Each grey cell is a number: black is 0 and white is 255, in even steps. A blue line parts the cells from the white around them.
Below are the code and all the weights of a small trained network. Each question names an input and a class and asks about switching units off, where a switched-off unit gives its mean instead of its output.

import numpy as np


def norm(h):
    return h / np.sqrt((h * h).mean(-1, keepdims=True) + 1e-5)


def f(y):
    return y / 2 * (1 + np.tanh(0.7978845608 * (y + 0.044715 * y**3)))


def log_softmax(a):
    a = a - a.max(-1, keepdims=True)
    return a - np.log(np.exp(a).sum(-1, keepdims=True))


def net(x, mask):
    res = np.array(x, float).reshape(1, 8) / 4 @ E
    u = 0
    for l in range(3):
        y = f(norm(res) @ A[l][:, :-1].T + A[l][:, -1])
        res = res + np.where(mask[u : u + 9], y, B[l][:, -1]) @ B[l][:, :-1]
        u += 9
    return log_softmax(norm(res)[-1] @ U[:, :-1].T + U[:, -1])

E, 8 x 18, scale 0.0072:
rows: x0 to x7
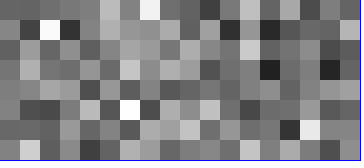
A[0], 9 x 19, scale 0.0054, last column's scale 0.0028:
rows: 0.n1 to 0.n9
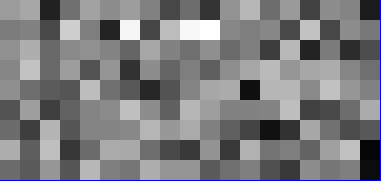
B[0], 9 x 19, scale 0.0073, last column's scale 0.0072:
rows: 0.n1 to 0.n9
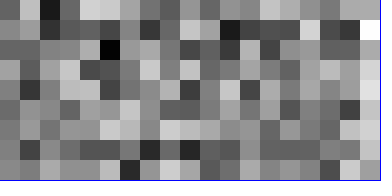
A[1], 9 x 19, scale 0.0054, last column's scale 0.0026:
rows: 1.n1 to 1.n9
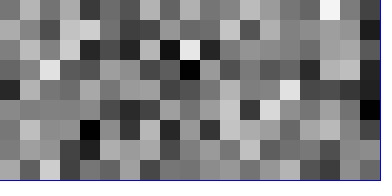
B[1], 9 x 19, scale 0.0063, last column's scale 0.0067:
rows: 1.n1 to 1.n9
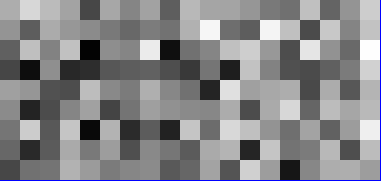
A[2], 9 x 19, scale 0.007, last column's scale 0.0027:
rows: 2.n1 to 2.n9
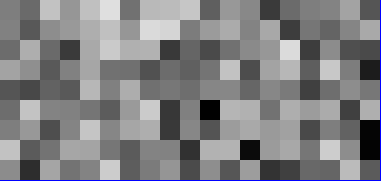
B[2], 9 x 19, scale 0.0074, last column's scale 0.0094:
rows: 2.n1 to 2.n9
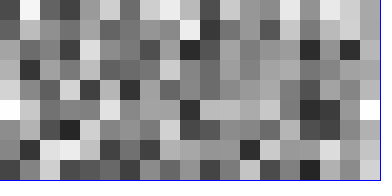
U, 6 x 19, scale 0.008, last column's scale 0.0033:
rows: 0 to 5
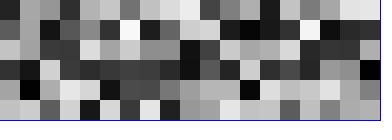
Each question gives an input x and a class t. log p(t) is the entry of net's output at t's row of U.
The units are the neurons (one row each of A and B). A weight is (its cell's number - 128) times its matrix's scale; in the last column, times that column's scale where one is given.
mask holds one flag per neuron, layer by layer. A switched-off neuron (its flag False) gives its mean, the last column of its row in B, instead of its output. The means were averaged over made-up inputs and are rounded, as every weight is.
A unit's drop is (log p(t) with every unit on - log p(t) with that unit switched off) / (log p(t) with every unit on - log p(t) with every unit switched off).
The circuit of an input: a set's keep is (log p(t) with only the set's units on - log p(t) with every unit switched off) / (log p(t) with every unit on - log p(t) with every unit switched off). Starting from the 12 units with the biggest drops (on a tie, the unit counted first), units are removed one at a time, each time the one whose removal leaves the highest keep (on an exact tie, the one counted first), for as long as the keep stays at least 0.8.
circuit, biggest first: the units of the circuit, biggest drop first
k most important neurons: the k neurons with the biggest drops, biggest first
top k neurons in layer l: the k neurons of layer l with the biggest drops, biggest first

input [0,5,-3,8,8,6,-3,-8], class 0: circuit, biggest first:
0.n7
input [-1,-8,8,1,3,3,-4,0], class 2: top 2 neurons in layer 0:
0.n6, 0.n1
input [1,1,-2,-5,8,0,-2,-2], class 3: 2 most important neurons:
1.n4, 0.n8
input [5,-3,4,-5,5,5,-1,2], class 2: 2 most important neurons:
0.n6, 0.n1
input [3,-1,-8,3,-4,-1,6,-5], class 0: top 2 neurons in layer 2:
2.n1, 2.n2
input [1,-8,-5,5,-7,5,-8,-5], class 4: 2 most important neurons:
0.n5, 2.n8
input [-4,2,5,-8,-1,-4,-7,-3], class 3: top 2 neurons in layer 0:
0.n8, 0.n1
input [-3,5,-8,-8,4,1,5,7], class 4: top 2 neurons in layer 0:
0.n5, 0.n3
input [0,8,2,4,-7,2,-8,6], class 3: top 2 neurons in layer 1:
1.n4, 1.n9
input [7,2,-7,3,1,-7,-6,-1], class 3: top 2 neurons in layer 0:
0.n8, 0.n6
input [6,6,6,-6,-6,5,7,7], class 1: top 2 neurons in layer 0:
0.n2, 0.n4
